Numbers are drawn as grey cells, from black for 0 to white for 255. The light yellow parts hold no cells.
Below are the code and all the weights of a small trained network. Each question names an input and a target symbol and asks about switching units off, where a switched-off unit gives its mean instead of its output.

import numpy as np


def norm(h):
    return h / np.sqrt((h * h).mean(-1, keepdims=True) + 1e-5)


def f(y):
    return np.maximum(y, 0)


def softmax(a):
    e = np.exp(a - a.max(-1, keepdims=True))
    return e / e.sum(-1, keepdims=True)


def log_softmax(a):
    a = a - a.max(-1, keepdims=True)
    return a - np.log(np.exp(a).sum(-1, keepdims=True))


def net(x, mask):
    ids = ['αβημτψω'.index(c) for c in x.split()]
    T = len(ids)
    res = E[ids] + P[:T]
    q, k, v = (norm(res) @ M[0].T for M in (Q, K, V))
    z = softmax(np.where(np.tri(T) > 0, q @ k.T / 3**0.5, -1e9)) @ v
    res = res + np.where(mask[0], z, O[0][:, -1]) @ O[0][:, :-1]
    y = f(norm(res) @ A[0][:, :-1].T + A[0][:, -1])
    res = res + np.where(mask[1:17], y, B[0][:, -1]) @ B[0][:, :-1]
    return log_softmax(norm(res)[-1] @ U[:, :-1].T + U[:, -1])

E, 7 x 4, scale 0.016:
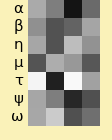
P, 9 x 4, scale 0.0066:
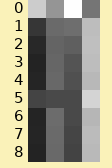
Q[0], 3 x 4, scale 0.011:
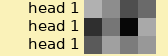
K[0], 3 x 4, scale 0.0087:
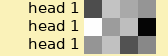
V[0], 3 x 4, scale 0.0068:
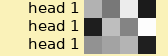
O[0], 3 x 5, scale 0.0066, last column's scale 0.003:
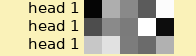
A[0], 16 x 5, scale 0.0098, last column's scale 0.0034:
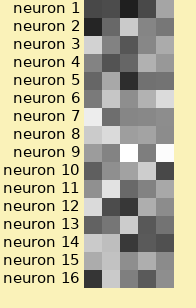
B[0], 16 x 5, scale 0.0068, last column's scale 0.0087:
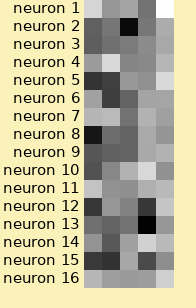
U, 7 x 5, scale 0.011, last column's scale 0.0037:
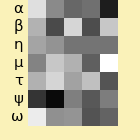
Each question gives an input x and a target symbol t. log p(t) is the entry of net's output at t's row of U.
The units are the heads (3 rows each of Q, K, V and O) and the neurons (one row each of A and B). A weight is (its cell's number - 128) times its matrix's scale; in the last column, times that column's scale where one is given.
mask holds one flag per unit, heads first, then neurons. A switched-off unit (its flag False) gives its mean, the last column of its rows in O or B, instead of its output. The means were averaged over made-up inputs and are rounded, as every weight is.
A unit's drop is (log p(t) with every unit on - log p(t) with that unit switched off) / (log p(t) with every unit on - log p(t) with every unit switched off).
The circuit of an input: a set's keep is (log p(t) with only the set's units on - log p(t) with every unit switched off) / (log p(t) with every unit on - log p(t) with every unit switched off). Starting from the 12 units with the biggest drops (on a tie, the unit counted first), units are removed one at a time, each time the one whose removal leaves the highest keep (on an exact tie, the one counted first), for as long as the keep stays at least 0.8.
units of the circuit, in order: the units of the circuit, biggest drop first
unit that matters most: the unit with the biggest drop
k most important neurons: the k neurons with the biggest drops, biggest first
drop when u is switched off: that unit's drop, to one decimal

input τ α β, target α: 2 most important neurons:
(neuron 1; neuron 12)
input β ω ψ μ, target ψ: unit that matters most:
neuron 2
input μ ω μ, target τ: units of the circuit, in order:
(head 1; neuron 16)
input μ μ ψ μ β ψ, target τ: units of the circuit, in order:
(head 1; neuron 14; neuron 11)
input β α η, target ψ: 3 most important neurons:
(neuron 1; neuron 16; neuron 11)
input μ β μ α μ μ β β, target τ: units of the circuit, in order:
(head 1; neuron 16)
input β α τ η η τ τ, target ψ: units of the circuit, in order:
(neuron 1; neuron 9)
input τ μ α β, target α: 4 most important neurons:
(neuron 1; neuron 12; neuron 9; neuron 8)
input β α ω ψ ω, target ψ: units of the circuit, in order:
(head 1; neuron 15; neuron 12; neuron 5)
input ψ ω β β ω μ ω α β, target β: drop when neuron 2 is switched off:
0.2
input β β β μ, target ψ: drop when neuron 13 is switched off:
0.1
